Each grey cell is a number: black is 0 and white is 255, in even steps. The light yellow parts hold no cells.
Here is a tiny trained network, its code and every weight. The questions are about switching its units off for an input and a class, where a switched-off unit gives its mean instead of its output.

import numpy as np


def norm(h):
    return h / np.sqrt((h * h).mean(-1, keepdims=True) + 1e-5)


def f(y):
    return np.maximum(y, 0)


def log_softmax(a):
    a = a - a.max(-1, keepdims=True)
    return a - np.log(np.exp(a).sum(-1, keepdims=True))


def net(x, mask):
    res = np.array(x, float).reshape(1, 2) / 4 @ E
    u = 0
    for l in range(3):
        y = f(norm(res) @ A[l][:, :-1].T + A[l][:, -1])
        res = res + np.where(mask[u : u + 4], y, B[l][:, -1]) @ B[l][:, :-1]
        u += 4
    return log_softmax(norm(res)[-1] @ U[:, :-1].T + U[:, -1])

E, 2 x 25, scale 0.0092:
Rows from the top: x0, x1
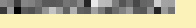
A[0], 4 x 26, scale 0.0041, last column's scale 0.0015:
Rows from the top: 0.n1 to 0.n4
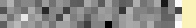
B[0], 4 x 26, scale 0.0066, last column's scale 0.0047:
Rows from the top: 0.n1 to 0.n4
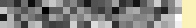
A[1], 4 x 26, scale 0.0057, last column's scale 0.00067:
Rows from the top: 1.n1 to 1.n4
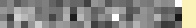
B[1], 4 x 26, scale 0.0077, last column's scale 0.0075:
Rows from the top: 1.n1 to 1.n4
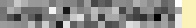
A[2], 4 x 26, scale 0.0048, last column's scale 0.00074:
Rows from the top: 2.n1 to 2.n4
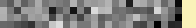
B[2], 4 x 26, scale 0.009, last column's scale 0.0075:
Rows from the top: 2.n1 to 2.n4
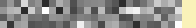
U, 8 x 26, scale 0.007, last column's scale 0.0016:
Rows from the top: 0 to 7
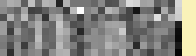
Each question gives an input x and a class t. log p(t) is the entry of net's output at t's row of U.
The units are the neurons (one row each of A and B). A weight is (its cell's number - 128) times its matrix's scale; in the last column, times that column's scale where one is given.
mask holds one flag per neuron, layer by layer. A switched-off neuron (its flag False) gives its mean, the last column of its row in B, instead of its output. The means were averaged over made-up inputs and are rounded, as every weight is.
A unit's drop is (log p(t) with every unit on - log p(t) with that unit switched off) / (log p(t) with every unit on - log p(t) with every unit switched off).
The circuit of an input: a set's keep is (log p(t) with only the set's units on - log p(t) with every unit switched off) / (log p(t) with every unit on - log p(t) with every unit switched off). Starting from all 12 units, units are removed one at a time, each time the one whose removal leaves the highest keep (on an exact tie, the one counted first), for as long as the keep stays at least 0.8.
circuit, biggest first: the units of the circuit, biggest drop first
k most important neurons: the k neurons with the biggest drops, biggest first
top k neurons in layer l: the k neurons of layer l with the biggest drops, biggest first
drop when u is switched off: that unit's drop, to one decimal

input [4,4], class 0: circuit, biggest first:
1.n3
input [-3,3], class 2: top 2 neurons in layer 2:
2.n2, 2.n3
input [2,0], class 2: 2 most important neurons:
1.n1, 2.n2
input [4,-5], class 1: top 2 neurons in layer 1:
1.n3, 1.n4
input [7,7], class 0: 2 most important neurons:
1.n3, 2.n2
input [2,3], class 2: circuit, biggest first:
1.n3, 2.n2, 2.n4
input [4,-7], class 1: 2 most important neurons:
1.n3, 0.n4
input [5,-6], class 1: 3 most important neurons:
1.n3, 0.n4, 1.n4
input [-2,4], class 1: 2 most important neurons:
1.n4, 2.n4
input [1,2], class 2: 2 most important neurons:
1.n3, 1.n1
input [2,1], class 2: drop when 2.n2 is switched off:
0.2
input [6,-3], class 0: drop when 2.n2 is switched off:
0.1
